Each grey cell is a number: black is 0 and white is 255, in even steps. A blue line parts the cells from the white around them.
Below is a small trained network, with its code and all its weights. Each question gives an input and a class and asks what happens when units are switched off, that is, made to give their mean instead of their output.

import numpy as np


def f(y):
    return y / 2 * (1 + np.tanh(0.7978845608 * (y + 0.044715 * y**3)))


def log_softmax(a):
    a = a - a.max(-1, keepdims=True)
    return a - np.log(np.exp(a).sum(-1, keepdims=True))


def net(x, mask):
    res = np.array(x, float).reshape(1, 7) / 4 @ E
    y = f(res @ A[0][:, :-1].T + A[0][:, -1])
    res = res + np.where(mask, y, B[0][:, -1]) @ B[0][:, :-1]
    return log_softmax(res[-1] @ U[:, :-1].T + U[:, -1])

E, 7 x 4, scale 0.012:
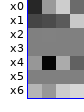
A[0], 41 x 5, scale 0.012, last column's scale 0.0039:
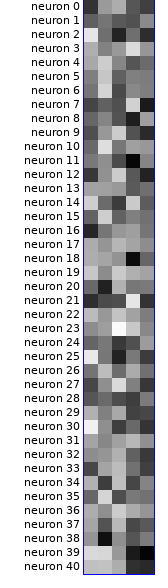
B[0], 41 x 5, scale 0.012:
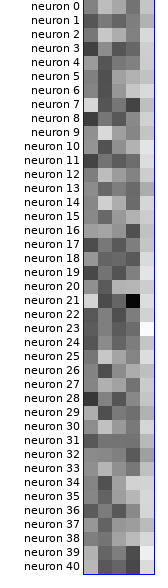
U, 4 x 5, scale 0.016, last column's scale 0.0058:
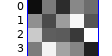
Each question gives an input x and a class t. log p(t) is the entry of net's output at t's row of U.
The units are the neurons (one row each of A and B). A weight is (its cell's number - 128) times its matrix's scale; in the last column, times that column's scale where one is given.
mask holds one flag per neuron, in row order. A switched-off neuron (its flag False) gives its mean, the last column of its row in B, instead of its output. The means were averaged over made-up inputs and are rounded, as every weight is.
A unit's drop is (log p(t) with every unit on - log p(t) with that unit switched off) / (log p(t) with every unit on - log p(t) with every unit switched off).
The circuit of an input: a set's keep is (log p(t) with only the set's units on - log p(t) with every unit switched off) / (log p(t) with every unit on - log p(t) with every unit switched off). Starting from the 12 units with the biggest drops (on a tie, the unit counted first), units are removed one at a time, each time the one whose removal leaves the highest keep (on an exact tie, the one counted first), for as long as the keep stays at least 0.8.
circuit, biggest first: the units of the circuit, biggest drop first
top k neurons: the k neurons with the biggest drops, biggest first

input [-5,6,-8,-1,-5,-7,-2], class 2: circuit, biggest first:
neuron 21
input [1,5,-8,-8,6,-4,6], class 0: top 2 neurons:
neuron 3; neuron 23
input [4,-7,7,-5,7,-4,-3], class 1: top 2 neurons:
neuron 34; neuron 38
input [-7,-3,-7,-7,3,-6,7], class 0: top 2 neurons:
neuron 19; neuron 3
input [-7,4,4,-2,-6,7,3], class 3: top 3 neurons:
neuron 14; neuron 25; neuron 2
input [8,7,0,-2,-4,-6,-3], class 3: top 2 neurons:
neuron 0; neuron 12
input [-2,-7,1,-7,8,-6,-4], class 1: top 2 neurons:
neuron 34; neuron 38
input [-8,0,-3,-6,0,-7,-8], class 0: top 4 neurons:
neuron 11; neuron 8; neuron 28; neuron 24
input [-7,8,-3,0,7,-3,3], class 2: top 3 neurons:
neuron 21; neuron 7; neuron 6
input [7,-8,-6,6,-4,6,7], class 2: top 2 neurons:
neuron 40; neuron 39
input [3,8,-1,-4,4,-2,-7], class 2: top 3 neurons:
neuron 21; neuron 7; neuron 16
